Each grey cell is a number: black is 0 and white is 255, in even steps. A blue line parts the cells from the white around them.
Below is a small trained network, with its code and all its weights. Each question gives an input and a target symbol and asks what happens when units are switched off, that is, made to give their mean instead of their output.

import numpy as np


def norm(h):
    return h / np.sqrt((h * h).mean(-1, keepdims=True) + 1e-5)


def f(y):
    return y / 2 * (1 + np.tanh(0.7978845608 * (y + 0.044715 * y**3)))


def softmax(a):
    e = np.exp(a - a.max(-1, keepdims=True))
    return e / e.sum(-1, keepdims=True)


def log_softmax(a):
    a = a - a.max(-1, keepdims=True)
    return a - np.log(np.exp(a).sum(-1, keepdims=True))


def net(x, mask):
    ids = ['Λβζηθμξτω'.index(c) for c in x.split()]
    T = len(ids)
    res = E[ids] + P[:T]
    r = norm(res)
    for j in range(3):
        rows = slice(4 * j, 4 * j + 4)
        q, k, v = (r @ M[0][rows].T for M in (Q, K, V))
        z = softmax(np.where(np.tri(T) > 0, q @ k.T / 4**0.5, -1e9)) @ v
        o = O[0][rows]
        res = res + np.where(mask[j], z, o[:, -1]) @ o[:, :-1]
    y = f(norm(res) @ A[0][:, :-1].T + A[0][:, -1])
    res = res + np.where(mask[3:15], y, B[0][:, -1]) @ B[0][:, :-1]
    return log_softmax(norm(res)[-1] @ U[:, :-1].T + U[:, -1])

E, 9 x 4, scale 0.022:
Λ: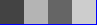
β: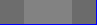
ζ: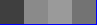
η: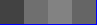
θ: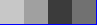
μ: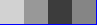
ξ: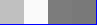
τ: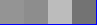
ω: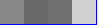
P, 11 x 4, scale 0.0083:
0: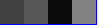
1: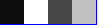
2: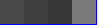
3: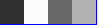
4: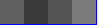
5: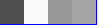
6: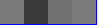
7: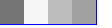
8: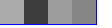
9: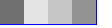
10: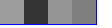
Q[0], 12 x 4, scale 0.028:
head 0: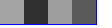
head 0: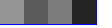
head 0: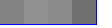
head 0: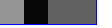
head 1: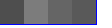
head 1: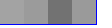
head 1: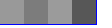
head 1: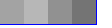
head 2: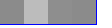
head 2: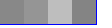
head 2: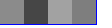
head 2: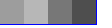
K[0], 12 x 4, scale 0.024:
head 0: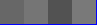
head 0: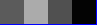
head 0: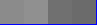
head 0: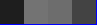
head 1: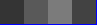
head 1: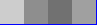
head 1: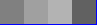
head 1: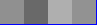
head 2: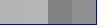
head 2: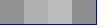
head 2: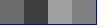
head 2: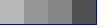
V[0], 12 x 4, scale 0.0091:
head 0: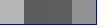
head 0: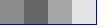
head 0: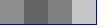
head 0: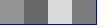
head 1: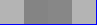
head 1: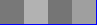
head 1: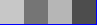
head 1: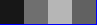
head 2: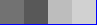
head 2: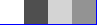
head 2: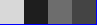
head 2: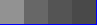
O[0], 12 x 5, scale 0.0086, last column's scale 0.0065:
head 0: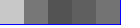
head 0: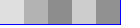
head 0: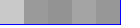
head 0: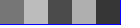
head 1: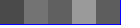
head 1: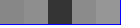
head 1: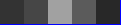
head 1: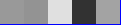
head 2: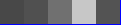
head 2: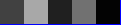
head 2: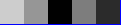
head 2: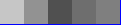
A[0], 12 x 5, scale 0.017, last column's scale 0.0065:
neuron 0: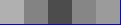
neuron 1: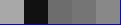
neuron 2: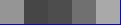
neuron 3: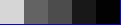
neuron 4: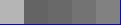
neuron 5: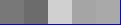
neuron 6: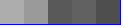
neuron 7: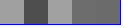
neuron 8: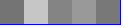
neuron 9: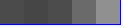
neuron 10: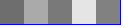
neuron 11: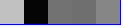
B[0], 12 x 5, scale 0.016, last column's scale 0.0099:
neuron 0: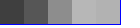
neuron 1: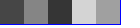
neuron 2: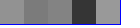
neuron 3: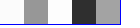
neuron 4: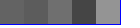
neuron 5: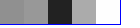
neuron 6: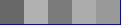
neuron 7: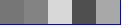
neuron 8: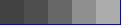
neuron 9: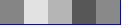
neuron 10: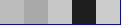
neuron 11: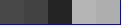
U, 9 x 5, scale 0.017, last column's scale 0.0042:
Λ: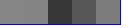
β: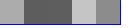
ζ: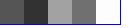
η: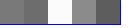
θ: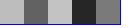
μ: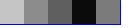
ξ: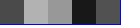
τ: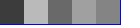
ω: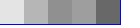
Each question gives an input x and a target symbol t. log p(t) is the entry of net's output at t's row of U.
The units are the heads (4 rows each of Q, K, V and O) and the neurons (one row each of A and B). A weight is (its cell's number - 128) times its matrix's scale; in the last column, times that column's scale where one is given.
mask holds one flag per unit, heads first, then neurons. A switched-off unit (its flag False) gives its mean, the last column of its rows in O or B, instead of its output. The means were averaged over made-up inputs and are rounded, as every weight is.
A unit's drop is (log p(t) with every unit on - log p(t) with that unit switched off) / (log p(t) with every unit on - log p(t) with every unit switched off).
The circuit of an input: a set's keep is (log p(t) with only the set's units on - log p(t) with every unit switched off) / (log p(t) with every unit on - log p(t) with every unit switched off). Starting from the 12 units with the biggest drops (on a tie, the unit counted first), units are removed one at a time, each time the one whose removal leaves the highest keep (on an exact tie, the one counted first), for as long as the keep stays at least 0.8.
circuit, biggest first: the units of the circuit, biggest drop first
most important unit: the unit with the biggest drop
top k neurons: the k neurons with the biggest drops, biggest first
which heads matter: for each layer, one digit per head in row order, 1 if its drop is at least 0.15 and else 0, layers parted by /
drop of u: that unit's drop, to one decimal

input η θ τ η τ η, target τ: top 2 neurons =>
(neuron 10; neuron 3)
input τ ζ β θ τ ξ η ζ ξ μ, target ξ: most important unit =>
head 1
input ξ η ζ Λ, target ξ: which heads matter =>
000
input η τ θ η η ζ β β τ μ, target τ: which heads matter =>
111
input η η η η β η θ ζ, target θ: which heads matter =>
110
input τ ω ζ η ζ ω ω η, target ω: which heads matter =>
100
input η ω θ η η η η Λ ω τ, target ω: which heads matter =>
100
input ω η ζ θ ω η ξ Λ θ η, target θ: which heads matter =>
110
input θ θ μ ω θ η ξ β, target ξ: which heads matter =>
111
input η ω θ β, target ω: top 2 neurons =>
(neuron 10; neuron 6)
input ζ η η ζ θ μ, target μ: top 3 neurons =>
(neuron 2; neuron 3; neuron 5)
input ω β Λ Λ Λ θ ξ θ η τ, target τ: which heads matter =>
001
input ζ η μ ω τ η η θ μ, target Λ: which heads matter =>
011
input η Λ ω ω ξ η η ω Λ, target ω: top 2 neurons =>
(neuron 10; neuron 5)
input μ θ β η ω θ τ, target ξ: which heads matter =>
001
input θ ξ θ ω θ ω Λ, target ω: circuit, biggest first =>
(head 0)
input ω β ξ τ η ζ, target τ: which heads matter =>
100
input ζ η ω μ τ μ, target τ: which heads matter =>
011
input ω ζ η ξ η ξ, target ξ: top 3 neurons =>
(neuron 10; neuron 8; neuron 5)
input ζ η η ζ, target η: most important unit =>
head 2
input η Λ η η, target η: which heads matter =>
011
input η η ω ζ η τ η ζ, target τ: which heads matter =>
001
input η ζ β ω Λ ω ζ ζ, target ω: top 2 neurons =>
(neuron 5; neuron 0)
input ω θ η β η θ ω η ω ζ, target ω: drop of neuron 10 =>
0.1
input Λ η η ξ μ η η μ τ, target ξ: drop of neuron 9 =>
0.2
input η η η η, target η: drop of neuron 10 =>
0.2
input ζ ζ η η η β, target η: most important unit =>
head 2
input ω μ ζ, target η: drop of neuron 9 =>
0.1
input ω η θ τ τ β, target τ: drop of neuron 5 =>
0.2
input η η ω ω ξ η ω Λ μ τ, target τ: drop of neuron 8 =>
0.0
